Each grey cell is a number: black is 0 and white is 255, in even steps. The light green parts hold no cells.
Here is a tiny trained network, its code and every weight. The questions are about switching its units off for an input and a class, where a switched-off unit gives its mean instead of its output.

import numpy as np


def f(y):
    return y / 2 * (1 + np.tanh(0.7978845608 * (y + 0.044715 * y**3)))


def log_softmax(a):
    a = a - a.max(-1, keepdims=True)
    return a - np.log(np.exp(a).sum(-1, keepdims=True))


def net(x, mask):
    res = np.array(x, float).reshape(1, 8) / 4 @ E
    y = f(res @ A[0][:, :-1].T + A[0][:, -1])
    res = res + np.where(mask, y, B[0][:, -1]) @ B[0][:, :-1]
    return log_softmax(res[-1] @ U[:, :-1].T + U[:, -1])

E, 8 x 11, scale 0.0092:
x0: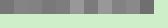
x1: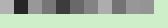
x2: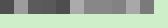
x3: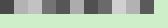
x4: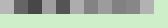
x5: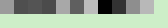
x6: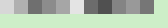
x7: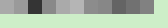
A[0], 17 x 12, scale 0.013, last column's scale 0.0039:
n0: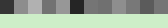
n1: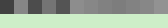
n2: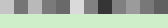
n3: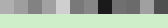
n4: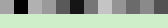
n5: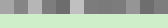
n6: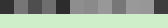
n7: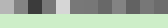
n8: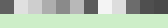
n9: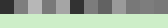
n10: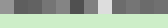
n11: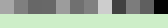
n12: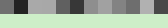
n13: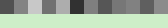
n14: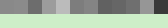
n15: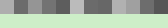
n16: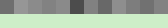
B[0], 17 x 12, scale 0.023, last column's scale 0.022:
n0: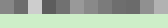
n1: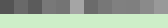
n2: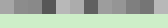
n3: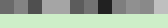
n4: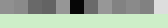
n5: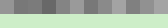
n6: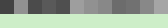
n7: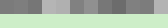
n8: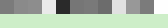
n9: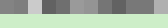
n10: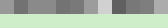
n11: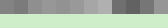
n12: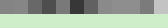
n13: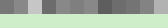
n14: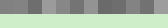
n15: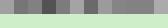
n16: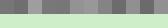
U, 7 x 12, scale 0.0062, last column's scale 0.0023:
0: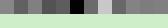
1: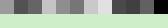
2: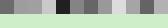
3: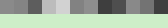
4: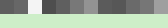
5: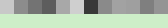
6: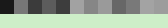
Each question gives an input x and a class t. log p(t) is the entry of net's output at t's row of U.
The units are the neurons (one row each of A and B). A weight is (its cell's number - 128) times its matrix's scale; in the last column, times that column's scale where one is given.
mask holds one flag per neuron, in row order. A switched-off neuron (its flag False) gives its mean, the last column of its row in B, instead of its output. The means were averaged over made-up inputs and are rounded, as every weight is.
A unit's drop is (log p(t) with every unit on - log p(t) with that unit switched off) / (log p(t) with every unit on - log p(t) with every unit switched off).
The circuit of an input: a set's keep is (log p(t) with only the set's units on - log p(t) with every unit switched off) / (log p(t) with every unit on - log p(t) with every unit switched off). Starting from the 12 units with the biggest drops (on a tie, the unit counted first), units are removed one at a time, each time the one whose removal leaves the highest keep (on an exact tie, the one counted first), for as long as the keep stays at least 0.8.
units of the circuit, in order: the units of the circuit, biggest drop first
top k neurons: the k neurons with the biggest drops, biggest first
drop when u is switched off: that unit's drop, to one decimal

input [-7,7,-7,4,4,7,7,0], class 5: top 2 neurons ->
[n2, n15]
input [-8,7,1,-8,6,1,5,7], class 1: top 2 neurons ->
[n11, n10]
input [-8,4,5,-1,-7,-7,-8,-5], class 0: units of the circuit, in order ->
[n4]
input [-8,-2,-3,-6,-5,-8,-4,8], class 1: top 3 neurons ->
[n10, n11, n7]
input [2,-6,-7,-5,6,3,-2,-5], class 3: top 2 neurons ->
[n3, n7]
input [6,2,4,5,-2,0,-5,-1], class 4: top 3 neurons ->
[n0, n9, n13]
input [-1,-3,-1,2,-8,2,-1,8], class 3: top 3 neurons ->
[n3, n7, n14]
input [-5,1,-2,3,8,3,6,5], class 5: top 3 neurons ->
[n2, n15, n5]
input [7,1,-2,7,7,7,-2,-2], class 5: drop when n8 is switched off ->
0.5
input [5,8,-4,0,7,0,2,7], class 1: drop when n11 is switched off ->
0.3
